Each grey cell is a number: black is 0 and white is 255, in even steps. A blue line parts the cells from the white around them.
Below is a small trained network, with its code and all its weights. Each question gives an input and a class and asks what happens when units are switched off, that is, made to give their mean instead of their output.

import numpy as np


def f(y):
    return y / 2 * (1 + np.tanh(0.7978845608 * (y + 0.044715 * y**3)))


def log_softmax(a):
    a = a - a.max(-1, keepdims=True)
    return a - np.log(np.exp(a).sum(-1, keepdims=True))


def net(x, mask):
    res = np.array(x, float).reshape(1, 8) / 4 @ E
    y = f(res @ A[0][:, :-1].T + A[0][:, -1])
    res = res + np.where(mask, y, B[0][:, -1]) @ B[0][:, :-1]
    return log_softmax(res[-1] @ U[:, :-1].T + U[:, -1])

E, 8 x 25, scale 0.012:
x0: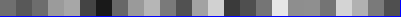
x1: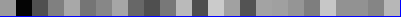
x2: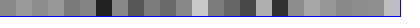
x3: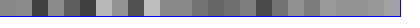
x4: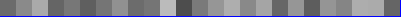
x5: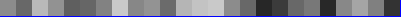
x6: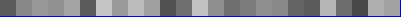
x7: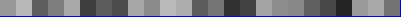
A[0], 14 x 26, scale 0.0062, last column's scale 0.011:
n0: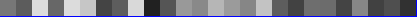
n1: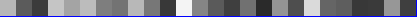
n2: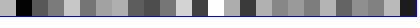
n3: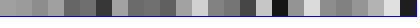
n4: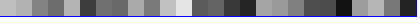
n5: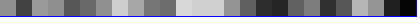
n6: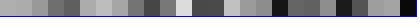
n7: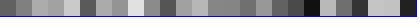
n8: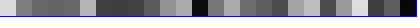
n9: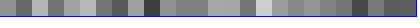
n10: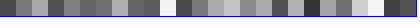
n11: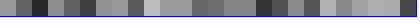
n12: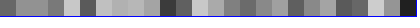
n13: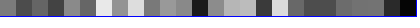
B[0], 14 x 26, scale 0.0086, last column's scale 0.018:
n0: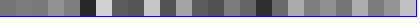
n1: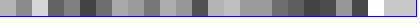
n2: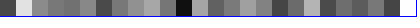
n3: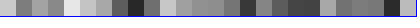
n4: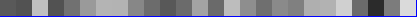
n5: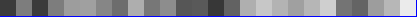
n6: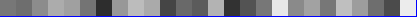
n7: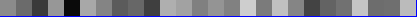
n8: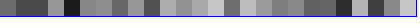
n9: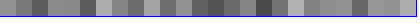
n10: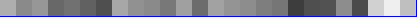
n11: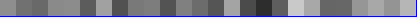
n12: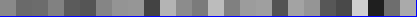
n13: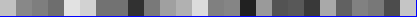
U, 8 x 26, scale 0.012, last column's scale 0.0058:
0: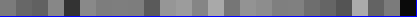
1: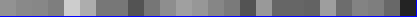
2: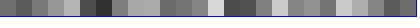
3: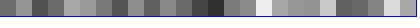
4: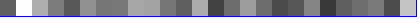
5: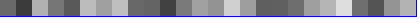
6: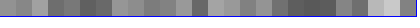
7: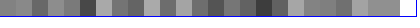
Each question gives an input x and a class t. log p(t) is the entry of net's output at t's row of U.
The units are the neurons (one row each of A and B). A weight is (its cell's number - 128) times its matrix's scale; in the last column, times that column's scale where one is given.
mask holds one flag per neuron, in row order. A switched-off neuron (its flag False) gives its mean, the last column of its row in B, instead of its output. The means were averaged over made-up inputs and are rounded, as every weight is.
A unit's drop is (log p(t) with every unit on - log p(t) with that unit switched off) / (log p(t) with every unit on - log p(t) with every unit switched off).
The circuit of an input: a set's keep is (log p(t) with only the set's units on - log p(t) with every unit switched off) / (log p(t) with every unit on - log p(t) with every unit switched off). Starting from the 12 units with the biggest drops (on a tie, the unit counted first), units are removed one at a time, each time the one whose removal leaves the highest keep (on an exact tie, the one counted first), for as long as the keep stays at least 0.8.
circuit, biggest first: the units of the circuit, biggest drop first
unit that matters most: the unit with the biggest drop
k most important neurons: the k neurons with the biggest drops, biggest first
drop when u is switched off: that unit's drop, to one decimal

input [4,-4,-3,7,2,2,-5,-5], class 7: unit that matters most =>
n2
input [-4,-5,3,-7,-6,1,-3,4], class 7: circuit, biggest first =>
[n0; n2]
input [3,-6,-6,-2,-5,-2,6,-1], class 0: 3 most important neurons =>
[n2; n12; n7]
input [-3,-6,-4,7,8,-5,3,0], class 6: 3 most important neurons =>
[n2; n10; n5]
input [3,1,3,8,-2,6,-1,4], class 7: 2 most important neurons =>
[n11; n6]
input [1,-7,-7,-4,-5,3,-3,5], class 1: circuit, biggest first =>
[n13; n2]
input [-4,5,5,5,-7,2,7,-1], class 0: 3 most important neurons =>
[n7; n12; n10]
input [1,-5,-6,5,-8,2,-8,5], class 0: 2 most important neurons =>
[n8; n2]
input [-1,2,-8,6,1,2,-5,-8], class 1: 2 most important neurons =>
[n13; n4]
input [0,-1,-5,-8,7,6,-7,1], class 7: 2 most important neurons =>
[n0; n9]
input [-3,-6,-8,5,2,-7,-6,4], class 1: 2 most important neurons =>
[n13; n5]
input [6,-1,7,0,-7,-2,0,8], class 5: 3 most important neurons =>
[n4; n6; n13]
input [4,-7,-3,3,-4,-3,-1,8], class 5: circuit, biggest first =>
[n4; n2]
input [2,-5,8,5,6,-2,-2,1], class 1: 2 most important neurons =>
[n3; n2]
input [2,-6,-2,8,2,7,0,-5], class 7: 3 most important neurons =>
[n2; n11; n4]
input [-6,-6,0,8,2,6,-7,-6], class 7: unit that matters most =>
n2
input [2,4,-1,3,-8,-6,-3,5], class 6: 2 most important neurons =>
[n1; n5]
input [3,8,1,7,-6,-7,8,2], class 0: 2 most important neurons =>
[n7; n12]
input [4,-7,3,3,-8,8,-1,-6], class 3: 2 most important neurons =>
[n5; n2]
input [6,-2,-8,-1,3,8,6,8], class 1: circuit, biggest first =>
[n13]
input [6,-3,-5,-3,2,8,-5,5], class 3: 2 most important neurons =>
[n5; n6]
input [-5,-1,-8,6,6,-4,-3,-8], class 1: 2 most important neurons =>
[n13; n4]
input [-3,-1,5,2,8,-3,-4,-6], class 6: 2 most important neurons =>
[n10; n4]
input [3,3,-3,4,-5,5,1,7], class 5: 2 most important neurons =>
[n4; n6]
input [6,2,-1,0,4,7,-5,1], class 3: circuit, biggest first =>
[n5; n6]
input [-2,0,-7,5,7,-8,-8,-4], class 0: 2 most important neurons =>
[n8; n5]
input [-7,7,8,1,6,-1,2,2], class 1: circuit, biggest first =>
[n3]
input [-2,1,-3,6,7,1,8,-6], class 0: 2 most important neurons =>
[n7; n12]
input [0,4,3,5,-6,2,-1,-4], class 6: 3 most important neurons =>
[n1; n4; n0]
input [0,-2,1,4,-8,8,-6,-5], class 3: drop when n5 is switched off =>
1.0
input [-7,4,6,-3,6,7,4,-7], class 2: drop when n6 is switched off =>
0.8
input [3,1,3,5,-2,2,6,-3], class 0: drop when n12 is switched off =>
0.2
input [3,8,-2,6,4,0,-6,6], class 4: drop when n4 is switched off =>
0.0
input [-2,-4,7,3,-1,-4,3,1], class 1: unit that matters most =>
n3
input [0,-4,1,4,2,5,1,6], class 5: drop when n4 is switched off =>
0.6
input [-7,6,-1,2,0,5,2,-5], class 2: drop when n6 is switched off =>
0.7
